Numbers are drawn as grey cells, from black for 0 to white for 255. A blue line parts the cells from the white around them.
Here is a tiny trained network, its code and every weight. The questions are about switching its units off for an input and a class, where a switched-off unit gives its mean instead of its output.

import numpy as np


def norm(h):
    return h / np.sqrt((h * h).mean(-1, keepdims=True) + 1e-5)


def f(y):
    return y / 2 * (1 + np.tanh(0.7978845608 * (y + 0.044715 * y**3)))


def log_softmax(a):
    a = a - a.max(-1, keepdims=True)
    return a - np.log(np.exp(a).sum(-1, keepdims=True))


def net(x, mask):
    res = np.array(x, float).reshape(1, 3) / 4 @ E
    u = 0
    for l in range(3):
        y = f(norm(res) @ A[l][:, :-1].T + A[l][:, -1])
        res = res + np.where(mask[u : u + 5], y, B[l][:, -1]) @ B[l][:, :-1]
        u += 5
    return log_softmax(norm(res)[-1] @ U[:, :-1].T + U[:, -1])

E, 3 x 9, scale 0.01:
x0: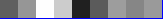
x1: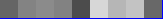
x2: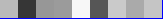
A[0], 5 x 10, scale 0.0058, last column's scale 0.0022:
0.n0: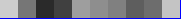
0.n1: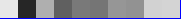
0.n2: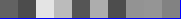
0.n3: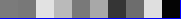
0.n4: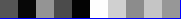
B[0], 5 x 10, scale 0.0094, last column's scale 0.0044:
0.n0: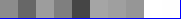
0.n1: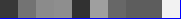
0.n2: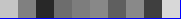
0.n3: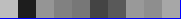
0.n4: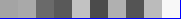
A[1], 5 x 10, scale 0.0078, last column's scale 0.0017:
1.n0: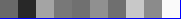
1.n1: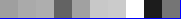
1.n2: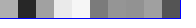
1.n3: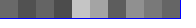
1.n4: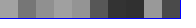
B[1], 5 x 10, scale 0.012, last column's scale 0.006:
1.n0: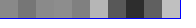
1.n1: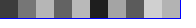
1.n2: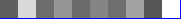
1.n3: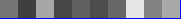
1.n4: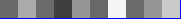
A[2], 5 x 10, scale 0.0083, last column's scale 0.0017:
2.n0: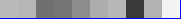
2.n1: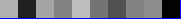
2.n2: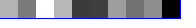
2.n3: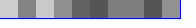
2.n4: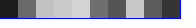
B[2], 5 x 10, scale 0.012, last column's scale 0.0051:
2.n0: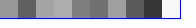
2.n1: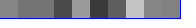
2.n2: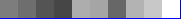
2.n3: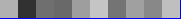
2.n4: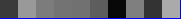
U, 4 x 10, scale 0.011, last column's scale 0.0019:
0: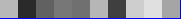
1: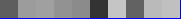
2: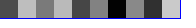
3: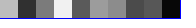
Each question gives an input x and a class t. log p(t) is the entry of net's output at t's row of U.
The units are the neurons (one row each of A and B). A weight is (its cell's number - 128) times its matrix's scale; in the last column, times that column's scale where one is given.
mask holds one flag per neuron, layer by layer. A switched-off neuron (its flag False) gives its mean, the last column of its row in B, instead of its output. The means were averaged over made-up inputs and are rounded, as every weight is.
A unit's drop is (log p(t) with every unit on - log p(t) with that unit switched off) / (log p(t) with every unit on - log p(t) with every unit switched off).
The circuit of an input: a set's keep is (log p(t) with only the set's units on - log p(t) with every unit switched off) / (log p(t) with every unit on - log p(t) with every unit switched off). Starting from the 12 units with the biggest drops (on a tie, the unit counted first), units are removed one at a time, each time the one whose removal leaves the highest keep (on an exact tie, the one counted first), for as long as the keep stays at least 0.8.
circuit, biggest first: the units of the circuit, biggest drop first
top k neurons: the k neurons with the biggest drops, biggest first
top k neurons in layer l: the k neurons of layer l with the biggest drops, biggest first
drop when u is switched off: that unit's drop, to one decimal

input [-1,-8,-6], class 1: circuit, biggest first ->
(1.n4)
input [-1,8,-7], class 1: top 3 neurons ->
(1.n1 0.n1 0.n4)
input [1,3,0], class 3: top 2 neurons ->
(0.n4 2.n0)
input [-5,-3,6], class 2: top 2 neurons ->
(1.n2 0.n4)
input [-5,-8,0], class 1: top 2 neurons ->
(1.n4 2.n2)
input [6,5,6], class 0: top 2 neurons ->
(2.n2 1.n4)
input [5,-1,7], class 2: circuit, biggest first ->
(1.n2 2.n4)
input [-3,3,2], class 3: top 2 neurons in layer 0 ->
(0.n0 0.n2)
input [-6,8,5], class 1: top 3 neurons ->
(1.n1 2.n2 2.n3)
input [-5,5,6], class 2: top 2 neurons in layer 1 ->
(1.n2 1.n4)
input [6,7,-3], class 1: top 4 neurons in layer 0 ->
(0.n4 0.n0 0.n1 0.n2)
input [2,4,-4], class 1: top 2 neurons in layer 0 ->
(0.n1 0.n0)
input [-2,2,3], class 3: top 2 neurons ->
(0.n1 0.n0)
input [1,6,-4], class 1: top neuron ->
(1.n1)
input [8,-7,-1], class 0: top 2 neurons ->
(2.n2 0.n4)
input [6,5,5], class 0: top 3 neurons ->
(2.n2 1.n4 0.n3)
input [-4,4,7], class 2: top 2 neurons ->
(1.n2 2.n4)
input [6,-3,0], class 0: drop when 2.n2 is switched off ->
0.1
